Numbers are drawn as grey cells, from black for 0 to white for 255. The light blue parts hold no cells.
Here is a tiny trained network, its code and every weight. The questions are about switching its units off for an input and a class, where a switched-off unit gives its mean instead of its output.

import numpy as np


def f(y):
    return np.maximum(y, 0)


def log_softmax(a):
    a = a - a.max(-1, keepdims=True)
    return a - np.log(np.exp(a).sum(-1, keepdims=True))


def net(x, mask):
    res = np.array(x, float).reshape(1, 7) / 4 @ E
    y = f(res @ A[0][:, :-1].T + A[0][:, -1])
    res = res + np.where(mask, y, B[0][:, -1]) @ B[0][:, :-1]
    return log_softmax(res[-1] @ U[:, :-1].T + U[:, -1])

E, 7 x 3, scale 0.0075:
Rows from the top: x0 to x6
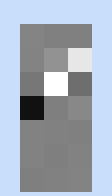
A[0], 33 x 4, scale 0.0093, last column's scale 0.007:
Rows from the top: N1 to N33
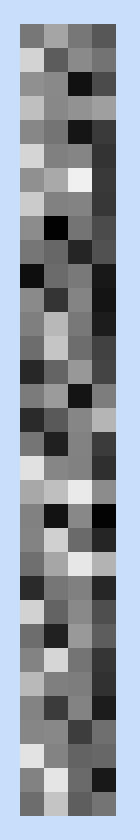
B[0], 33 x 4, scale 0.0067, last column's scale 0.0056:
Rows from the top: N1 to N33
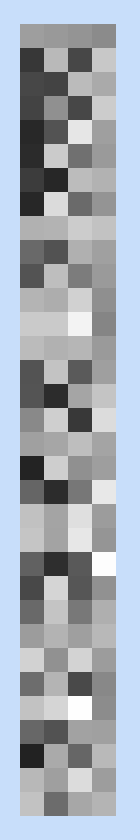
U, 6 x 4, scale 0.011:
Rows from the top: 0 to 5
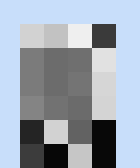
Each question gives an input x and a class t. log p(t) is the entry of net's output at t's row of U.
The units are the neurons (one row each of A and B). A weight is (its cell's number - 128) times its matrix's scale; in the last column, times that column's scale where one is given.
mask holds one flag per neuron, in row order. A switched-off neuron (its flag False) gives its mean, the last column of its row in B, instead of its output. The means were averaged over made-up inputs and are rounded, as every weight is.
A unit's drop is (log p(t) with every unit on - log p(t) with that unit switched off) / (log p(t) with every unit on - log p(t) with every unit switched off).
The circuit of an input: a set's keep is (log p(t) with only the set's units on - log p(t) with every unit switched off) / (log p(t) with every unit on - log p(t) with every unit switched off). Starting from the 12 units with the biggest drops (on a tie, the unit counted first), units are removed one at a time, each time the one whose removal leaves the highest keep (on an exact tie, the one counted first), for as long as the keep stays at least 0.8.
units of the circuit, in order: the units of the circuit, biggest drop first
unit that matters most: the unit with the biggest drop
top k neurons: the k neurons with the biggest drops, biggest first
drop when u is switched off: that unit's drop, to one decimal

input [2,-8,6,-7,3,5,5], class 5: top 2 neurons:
(N16, N3)
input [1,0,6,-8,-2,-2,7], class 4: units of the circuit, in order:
(N31, N19)
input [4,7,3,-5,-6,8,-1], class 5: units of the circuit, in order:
(N7, N20)
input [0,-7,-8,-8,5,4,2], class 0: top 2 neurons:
(N9, N21)
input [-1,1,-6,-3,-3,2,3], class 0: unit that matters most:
N9
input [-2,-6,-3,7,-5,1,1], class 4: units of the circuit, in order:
(N17, N11)
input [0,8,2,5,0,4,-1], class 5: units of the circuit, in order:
(N7, N23)
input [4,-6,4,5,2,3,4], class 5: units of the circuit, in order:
(N16, N3)
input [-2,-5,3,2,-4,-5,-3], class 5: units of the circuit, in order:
(N16, N3, N5)
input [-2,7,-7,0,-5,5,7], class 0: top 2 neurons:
(N9, N26)
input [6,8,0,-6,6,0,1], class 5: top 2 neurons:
(N7, N20)
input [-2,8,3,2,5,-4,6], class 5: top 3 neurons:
(N7, N20, N23)
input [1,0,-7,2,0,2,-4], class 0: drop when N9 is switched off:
0.1
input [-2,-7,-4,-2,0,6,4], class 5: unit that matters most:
N5
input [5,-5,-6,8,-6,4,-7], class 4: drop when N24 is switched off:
0.2
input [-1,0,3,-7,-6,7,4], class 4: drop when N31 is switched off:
0.2
